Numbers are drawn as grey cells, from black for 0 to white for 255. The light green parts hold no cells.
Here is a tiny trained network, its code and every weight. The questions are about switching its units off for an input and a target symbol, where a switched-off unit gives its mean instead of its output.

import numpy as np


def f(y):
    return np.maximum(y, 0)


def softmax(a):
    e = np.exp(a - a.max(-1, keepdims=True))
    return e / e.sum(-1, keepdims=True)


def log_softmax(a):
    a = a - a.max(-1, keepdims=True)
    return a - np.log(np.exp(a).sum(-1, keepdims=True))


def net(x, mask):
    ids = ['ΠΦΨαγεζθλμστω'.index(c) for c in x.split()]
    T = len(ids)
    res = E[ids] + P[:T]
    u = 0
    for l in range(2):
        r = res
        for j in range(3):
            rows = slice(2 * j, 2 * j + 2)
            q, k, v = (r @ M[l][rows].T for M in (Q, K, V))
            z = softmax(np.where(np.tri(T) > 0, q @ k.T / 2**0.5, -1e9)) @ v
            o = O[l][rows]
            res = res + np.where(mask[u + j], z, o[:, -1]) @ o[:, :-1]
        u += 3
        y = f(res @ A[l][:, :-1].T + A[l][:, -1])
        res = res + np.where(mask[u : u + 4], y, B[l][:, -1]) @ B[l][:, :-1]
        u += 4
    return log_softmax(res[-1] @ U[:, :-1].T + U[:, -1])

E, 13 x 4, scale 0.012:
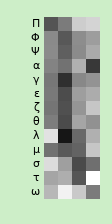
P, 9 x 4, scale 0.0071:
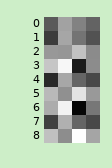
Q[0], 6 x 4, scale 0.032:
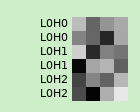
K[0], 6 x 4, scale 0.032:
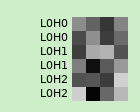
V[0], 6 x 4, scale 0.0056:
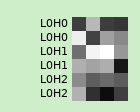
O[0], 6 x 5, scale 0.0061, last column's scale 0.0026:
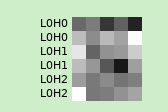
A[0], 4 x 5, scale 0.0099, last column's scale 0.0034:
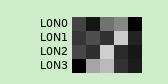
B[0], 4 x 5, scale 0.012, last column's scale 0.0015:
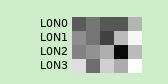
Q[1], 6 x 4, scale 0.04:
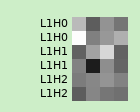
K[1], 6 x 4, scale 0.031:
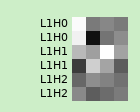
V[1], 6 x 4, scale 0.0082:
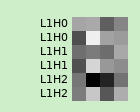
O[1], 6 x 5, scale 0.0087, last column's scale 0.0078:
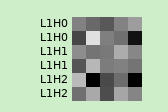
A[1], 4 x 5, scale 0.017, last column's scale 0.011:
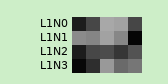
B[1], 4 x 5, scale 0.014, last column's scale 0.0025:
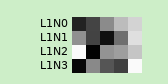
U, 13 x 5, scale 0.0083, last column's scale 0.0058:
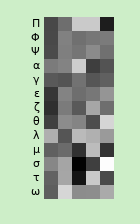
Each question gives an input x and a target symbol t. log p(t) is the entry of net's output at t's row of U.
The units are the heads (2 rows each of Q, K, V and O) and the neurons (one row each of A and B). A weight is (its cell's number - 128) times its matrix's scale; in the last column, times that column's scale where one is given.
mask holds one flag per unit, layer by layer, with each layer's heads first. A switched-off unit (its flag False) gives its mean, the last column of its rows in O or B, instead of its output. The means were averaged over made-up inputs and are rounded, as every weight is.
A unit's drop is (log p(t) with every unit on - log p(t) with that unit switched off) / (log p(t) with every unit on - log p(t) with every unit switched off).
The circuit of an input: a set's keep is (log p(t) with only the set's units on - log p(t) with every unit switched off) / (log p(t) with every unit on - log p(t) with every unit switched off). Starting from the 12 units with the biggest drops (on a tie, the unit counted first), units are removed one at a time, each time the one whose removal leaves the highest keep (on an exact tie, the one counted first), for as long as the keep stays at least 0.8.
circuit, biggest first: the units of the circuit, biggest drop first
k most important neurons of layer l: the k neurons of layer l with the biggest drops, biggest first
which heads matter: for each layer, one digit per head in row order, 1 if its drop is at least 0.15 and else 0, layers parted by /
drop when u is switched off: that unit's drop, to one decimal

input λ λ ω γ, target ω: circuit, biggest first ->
(L1H2 L0N3 L0H2)
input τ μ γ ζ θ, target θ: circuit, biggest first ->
(L0N2 L1N3 L0H1 L0H2)
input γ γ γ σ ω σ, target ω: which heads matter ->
011 / 001
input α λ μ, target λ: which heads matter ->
001 / 100
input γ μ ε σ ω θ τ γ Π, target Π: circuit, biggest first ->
(L1N0 L0H1)
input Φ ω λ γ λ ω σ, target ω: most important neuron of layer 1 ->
(L1N1)
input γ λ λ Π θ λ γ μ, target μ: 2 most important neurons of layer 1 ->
(L1N2 L1N0)
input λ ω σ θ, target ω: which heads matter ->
010 / 001
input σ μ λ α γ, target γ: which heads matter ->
000 / 001
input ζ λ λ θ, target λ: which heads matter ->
000 / 111
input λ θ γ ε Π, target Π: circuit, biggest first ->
(L0H1 L1N0)
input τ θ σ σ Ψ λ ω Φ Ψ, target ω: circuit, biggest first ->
(L1H2 L0H0)
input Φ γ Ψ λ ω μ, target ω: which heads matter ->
000 / 001
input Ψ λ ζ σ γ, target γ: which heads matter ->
010 / 001
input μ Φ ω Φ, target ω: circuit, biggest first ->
(L0H1 L1H2 L0H2 L0N3)
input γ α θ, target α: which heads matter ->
010 / 000
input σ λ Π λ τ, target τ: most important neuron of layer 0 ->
(L0N1)
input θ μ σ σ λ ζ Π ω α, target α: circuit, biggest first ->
(L0N2 L0H2)
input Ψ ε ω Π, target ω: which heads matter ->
000 / 101
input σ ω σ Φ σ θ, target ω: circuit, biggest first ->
(L1H2 L0H1 L0H2 L0N3)
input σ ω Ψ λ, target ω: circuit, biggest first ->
(L1H2 L0H2 L0N3)
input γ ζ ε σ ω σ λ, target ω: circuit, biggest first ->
(L1H2 L0N3 L0H2 L0H1)
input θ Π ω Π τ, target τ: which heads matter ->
110 / 000
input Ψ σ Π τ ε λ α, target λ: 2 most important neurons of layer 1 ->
(L1N3 L1N1)
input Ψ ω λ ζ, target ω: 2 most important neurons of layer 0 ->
(L0N3 L0N1)
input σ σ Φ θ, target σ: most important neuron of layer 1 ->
(L1N0)
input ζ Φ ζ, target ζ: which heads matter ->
011 / 000
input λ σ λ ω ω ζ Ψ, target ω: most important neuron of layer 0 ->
(L0N0)
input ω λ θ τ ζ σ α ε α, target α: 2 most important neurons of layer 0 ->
(L0N2 L0N3)
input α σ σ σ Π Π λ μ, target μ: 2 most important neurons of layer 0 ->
(L0N3 L0N1)
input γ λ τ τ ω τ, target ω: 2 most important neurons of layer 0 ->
(L0N3 L0N1)
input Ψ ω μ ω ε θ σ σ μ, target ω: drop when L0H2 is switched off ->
0.2
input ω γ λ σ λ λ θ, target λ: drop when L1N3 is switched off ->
0.4
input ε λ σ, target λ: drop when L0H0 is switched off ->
0.1
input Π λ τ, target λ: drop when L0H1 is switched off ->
0.2
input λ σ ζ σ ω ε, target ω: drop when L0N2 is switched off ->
0.0
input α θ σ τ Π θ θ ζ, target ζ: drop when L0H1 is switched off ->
0.2
